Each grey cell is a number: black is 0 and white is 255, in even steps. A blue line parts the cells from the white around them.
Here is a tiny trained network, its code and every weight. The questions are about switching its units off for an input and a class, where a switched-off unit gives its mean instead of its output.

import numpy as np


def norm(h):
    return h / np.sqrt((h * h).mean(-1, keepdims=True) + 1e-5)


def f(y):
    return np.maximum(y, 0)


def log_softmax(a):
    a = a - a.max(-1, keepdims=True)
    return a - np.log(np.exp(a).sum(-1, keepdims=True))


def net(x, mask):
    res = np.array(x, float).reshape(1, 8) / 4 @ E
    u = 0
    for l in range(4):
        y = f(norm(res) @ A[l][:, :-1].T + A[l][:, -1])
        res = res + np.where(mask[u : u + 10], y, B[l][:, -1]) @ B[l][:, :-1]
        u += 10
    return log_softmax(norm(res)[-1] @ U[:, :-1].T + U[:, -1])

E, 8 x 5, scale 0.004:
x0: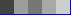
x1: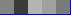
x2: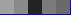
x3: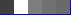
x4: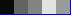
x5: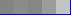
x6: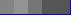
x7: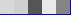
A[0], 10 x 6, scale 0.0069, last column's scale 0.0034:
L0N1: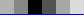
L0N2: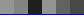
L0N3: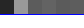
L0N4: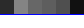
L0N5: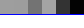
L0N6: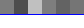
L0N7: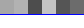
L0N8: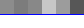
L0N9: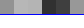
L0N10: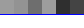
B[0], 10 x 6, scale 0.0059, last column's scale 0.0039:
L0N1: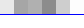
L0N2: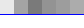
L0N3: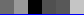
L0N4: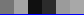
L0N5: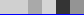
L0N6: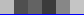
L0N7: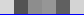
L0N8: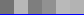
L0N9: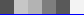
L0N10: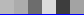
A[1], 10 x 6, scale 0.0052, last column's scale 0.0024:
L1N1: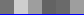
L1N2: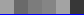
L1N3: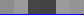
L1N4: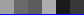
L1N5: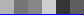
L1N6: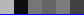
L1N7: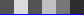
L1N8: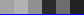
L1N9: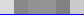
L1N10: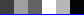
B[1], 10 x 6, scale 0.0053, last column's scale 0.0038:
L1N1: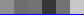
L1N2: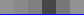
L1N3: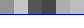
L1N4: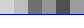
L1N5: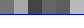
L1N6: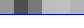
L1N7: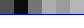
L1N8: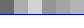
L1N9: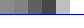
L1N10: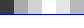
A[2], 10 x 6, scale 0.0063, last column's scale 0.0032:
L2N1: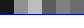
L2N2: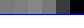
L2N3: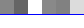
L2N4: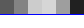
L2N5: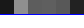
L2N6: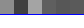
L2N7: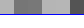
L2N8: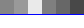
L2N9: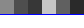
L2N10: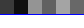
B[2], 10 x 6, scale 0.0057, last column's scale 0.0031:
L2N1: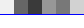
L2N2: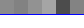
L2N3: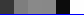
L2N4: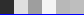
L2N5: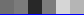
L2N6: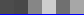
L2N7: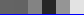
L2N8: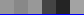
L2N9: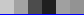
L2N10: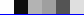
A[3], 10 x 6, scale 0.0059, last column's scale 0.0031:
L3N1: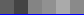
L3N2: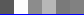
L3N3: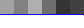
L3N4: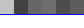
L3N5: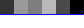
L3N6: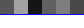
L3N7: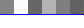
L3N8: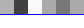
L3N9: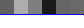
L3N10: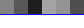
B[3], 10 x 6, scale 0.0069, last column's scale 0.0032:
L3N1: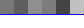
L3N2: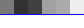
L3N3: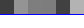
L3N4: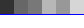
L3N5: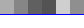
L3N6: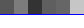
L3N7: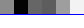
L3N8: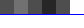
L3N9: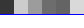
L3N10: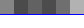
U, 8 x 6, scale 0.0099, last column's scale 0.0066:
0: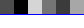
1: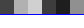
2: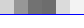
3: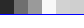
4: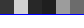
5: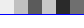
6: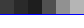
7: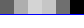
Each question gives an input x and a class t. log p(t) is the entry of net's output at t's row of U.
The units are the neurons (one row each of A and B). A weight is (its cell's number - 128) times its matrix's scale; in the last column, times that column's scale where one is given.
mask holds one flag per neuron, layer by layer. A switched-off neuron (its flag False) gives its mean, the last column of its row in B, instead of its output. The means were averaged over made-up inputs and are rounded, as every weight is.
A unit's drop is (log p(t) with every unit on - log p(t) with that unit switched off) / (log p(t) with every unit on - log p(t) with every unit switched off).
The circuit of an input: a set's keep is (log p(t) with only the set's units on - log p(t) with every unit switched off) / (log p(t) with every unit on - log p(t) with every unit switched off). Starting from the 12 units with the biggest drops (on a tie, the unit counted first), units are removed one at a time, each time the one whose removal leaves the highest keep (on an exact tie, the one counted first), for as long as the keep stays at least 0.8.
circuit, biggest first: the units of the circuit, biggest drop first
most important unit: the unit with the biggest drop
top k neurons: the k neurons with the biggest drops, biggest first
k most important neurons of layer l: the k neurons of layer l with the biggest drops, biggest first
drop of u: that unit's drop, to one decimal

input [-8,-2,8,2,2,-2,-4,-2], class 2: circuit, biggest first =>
L0N1
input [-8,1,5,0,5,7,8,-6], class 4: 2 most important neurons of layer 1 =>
L1N3, L1N7
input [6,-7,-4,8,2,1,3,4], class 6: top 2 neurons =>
L0N3, L3N7
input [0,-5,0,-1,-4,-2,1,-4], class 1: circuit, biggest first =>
L0N9, L3N9
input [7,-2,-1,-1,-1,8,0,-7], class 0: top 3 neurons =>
L2N10, L0N4, L3N1
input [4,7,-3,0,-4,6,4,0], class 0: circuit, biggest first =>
L0N3, L2N3
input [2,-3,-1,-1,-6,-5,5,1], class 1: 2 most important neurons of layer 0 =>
L0N9, L0N3
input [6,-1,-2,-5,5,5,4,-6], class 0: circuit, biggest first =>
L2N10, L3N1
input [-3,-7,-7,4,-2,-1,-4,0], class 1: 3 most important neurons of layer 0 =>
L0N9, L0N4, L0N8
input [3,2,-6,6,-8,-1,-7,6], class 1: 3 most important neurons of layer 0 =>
L0N3, L0N9, L0N4
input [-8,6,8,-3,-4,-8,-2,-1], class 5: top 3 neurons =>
L0N10, L1N4, L3N7
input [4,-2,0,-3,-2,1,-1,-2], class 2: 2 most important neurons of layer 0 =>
L0N9, L0N1
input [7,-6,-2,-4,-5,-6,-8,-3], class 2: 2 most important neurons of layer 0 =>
L0N9, L0N1
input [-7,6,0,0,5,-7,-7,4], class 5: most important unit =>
L1N4
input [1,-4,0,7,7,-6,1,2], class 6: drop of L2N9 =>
0.0
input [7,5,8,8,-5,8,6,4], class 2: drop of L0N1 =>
0.2
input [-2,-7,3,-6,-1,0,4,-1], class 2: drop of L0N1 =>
0.1
